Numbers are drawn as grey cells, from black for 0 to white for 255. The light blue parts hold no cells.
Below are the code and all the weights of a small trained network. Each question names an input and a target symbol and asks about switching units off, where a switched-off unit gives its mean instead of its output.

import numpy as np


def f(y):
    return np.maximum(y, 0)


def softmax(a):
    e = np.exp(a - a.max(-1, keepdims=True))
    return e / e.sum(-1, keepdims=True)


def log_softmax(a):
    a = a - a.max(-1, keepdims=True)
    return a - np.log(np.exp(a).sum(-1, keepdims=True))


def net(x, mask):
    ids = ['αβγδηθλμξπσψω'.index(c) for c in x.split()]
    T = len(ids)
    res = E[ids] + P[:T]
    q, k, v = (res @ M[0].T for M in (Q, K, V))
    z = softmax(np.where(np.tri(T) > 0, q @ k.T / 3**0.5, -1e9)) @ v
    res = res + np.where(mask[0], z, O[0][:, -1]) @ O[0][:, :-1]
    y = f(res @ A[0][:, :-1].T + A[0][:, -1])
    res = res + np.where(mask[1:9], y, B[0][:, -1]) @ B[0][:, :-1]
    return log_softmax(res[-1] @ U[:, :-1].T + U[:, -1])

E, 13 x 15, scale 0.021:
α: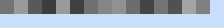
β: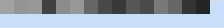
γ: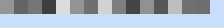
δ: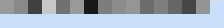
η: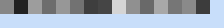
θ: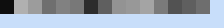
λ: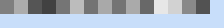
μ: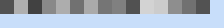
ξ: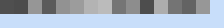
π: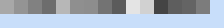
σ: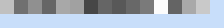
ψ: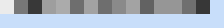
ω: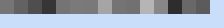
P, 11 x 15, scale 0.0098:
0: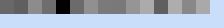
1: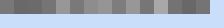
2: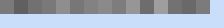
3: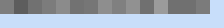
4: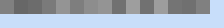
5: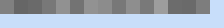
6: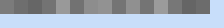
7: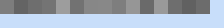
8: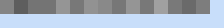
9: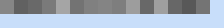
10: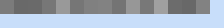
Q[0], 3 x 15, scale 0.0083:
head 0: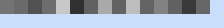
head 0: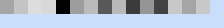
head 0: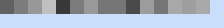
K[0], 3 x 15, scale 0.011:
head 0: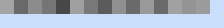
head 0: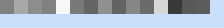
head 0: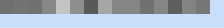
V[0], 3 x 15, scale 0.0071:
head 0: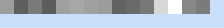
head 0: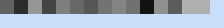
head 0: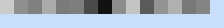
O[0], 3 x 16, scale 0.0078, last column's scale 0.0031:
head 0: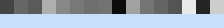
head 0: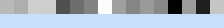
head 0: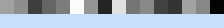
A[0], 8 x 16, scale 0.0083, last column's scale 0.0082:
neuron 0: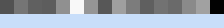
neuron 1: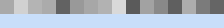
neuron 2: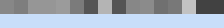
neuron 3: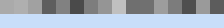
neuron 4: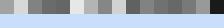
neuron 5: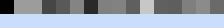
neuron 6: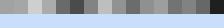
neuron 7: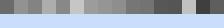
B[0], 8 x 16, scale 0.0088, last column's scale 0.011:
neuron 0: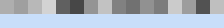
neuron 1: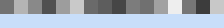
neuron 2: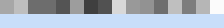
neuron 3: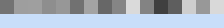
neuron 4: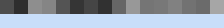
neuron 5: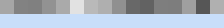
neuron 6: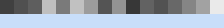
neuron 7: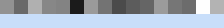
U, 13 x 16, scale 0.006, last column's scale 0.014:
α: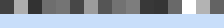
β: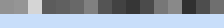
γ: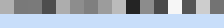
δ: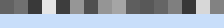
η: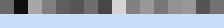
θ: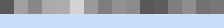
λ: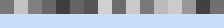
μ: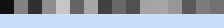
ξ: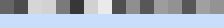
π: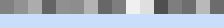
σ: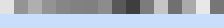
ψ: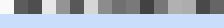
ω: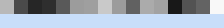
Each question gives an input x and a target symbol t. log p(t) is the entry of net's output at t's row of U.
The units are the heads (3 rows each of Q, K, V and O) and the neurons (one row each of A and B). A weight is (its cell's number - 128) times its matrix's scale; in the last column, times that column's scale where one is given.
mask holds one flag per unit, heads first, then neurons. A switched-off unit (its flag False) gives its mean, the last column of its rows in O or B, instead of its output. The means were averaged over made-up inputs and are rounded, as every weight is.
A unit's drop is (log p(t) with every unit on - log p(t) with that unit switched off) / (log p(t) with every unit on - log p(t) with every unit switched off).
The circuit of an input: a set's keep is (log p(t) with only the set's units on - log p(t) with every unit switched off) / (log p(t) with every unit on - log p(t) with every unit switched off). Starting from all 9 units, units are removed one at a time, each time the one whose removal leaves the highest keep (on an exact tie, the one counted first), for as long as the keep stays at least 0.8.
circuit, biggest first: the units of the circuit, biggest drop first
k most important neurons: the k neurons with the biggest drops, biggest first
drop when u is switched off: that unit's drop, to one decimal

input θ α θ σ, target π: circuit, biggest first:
[head 0; neuron 3; neuron 7]
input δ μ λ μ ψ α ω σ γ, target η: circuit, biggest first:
[neuron 4; head 0; neuron 2]
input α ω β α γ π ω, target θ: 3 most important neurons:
[neuron 1; neuron 6; neuron 3]
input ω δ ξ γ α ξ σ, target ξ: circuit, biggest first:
[head 0; neuron 2]
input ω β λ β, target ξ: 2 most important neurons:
[neuron 2; neuron 1]
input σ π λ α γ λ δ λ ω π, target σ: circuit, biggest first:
[neuron 7; head 0]
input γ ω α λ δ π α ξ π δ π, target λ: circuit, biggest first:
[head 0; neuron 6]
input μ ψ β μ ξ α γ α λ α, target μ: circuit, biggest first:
[head 0; neuron 3]
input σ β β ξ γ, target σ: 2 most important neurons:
[neuron 7; neuron 6]
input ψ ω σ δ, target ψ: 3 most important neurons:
[neuron 0; neuron 2; neuron 6]
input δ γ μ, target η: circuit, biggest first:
[head 0; neuron 4]
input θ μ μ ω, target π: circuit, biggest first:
[head 0; neuron 3]
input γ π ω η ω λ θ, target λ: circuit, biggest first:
[neuron 6]
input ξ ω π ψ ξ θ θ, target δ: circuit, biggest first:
[head 0; neuron 2; neuron 6]
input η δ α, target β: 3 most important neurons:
[neuron 1; neuron 7; neuron 4]
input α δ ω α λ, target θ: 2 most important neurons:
[neuron 6; neuron 3]
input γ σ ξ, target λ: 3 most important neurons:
[neuron 6; neuron 2; neuron 7]
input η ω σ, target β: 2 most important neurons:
[neuron 1; neuron 4]
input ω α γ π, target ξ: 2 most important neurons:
[neuron 2; neuron 1]
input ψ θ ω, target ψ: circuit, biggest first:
[head 0; neuron 0; neuron 5]
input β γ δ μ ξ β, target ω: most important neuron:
[neuron 1]
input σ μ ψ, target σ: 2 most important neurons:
[neuron 7; neuron 2]
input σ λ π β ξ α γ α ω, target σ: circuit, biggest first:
[head 0; neuron 7]
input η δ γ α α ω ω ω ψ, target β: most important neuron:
[neuron 1]
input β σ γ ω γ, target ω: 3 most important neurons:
[neuron 2; neuron 1; neuron 0]
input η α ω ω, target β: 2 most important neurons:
[neuron 1; neuron 7]
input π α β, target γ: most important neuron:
[neuron 4]
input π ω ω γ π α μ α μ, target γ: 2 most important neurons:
[neuron 0; neuron 6]
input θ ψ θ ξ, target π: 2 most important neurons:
[neuron 3; neuron 0]
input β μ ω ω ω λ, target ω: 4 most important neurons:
[neuron 1; neuron 2; neuron 3; neuron 0]
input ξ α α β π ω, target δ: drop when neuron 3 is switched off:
0.0
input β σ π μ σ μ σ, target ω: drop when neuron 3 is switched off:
0.1
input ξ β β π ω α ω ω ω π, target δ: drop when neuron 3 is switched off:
0.2
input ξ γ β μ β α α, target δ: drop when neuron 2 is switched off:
0.5
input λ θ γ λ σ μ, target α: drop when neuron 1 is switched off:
0.2
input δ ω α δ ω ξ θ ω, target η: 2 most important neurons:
[neuron 4; neuron 0]
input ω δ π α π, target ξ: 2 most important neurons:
[neuron 2; neuron 1]
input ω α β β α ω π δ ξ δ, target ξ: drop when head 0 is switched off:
0.7
